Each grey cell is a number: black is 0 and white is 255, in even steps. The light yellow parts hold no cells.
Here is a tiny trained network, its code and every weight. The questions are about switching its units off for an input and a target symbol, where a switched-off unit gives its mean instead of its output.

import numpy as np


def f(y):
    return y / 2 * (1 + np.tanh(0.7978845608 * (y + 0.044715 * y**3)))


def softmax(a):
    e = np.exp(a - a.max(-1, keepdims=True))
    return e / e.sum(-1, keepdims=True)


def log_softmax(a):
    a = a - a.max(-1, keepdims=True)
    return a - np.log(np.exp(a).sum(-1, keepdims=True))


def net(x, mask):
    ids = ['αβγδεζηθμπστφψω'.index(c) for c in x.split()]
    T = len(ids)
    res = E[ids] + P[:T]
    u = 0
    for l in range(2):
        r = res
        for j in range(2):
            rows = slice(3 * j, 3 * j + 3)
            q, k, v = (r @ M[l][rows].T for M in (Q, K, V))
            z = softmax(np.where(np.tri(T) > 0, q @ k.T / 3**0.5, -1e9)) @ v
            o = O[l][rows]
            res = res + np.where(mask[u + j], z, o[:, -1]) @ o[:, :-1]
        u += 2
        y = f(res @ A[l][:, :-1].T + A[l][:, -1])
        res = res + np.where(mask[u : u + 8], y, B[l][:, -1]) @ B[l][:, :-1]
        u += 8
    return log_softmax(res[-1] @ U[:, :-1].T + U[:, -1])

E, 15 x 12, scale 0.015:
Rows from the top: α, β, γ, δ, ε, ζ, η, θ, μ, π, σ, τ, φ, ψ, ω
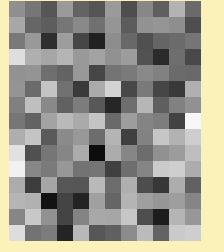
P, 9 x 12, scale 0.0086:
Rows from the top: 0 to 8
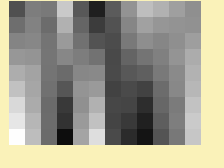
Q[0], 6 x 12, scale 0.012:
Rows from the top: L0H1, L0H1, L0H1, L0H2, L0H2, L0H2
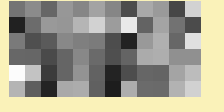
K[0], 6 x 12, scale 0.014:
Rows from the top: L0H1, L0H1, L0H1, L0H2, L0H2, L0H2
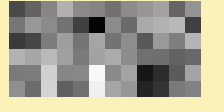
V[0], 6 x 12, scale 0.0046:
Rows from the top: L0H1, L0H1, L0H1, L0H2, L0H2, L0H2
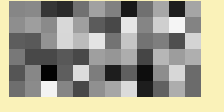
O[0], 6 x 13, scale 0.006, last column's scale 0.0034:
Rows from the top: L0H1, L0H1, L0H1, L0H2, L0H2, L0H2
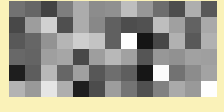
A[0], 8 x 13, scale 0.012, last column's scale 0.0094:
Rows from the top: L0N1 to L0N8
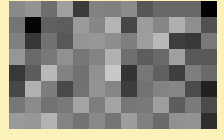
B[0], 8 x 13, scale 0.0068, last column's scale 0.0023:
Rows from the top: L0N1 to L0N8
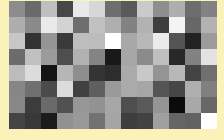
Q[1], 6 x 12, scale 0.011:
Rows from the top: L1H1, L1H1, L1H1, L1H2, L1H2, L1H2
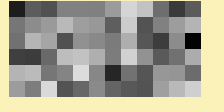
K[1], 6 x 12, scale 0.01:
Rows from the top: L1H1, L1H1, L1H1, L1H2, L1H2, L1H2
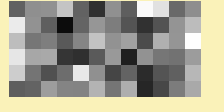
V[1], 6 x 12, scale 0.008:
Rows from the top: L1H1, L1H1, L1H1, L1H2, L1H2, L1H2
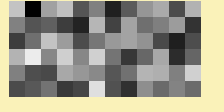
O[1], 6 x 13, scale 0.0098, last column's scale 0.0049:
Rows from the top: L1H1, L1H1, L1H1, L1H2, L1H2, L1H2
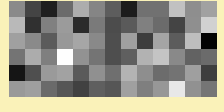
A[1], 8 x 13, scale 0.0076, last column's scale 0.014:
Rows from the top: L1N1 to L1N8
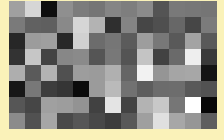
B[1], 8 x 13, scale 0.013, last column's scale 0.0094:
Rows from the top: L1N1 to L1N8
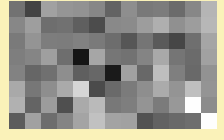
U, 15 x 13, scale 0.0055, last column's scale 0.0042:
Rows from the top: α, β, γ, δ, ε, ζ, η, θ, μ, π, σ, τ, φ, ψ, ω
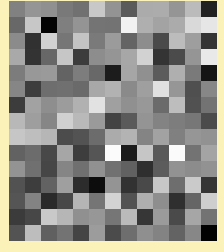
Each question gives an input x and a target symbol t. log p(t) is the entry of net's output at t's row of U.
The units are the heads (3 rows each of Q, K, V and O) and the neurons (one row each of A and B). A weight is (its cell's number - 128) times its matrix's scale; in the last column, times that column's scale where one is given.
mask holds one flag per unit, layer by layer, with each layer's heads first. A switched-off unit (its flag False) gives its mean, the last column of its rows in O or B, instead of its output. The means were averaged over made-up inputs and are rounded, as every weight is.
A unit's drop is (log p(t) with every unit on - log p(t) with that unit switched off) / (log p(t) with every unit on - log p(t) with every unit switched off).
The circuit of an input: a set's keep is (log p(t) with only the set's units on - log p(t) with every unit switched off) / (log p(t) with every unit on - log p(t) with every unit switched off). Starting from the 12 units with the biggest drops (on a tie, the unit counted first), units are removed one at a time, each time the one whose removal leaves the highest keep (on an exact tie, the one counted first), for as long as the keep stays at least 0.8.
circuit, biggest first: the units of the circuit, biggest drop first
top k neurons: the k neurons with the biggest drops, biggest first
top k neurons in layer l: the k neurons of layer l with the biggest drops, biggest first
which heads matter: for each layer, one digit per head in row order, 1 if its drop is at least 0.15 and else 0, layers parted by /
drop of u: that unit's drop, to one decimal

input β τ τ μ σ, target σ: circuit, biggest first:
[L1H1; L1N8; L1H2]
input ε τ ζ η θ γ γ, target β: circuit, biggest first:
[L0H1; L1N2; L0H2]
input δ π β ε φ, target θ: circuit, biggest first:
[L1H2; L0H1; L0H2]
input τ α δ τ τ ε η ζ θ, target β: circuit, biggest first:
[L0H1; L1N2]
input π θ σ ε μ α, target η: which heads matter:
10 / 10
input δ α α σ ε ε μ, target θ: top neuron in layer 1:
[L1N1]
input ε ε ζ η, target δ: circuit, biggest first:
[L0H2; L0H1]
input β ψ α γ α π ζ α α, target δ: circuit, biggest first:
[L0H1; L0H2]
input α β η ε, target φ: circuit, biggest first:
[L0H2; L0H1; L1N3; L1H1]
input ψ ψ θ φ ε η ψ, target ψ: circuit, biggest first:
[L0H1; L1H2; L1H1]
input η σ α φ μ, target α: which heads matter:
10 / 01
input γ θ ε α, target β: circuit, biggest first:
[L0H1; L1N2; L0H2; L1H1]
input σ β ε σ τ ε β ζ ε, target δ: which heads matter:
10 / 00
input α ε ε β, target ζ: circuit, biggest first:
[L0N3; L0H2; L1N5; L0H1]
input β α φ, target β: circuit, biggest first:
[L0H2; L1N6; L1H2]
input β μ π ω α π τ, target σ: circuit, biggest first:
[L1H1; L1H2; L1N8]
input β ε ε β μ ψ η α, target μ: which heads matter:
00 / 10
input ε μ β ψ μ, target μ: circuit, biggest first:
[L1H1]
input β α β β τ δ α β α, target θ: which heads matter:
10 / 01
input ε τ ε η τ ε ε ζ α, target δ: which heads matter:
10 / 00
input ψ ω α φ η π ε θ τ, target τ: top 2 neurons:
[L1N2; L0N8]
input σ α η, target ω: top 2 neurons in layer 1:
[L1N4; L1N3]
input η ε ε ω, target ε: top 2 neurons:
[L1N5; L0N2]
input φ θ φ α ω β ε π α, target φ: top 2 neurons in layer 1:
[L1N3; L1N2]
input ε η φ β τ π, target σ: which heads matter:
00 / 11
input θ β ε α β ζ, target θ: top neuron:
[L0N5]
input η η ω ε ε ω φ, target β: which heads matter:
11 / 01
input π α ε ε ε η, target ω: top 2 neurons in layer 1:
[L1N4; L1N3]
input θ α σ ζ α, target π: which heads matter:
11 / 10
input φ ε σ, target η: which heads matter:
10 / 00
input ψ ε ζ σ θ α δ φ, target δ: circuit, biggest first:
[L1H1; L0H1]
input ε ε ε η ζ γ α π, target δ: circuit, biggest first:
[L0H1; L0H2]
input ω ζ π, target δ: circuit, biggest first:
[L0H2; L0H1]
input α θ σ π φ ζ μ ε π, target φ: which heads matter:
10 / 11
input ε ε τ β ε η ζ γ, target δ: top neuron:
[L1N1]
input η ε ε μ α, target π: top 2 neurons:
[L0N2; L1N8]
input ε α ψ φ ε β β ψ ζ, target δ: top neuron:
[L0N5]
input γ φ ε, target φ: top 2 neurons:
[L0N3; L1N3]
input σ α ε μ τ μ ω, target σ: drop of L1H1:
0.4
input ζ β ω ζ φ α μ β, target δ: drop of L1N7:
0.0
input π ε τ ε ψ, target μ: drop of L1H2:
0.2
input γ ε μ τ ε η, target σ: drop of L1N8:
0.2
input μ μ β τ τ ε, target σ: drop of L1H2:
0.2
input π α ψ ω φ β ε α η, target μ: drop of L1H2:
0.1
